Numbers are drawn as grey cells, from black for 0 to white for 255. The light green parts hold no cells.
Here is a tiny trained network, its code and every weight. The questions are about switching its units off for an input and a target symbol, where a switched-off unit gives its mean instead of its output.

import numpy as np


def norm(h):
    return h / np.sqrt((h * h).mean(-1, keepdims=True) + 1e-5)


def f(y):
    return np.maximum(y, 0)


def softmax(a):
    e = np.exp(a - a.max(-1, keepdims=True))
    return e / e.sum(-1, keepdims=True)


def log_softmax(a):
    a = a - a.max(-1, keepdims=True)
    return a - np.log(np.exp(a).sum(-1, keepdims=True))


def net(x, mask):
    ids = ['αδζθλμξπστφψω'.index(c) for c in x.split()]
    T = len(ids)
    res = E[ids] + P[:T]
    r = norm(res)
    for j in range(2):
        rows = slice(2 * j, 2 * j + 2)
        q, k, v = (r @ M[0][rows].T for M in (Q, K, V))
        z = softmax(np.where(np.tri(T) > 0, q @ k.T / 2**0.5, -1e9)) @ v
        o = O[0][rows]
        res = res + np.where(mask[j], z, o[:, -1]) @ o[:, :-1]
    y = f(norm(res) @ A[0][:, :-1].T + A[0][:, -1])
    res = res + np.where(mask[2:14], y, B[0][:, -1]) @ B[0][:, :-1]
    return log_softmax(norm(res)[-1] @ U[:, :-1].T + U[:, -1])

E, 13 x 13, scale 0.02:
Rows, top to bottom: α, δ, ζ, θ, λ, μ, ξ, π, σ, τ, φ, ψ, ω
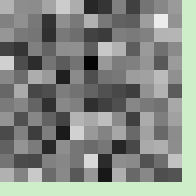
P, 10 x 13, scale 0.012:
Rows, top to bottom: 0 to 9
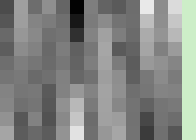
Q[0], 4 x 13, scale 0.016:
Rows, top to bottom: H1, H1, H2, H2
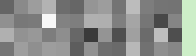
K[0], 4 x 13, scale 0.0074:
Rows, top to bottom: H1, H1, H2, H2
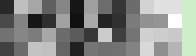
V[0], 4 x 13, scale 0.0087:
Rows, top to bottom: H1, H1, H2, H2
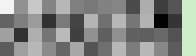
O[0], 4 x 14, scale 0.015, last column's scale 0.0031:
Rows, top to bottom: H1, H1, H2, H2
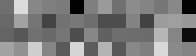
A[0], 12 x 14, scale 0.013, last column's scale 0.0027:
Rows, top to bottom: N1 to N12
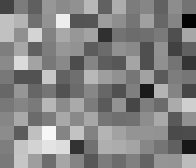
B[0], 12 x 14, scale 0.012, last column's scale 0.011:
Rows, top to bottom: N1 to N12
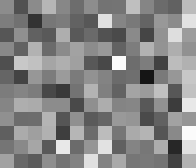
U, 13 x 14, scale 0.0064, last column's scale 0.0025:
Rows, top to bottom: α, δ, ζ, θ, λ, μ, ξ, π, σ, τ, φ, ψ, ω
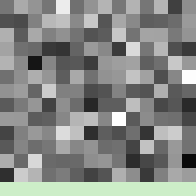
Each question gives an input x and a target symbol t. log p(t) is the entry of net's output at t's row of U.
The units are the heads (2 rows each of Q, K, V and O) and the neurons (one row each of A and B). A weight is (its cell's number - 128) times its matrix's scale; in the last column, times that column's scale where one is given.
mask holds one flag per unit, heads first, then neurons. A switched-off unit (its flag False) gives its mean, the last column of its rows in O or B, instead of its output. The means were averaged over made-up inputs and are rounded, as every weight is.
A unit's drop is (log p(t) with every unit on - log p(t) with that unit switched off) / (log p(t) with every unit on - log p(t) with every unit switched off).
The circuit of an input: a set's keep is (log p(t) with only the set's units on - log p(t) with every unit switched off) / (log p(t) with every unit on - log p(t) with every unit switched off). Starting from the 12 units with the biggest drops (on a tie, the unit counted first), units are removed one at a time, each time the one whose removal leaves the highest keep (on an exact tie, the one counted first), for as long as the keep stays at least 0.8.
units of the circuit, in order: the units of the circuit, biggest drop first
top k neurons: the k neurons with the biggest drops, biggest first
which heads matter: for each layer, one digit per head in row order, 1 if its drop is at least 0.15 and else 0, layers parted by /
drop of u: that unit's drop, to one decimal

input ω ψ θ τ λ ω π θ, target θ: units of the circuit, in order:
H2, H1, N7
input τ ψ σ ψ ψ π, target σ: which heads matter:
10
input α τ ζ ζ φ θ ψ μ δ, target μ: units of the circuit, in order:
H1, N10
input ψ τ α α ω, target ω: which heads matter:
10
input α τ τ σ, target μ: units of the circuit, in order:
H2, N10
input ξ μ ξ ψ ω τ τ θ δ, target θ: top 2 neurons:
N7, N5
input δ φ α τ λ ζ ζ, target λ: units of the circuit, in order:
H1, N11, N8
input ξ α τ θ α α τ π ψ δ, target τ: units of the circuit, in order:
N3, H1
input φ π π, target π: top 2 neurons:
N11, N2
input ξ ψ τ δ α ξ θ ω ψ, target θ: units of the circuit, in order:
N7, H2
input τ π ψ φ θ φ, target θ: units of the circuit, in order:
H1, N7
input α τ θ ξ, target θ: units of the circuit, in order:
N7, H1
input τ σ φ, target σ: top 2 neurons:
N12, N10
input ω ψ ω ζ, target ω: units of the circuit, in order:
H1, N5
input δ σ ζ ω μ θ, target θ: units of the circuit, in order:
H2, N7, H1
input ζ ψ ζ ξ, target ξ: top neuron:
N9
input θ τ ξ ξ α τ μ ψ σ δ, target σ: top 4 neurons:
N12, N5, N6, N10
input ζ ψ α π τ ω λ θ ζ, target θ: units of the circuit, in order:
H1, N7
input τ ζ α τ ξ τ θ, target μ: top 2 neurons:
N10, N11
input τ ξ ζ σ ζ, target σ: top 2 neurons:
N12, N5
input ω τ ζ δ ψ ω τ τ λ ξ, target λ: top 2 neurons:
N9, N11
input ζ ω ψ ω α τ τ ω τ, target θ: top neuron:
N7
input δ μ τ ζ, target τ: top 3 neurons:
N3, N7, N10
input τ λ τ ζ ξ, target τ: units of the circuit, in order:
H1, N3
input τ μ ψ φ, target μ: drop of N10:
0.2
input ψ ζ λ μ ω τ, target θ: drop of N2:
0.0
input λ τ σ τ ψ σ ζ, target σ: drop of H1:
0.2
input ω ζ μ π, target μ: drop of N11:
0.1
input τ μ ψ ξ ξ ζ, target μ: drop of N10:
0.3
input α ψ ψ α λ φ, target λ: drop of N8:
0.1
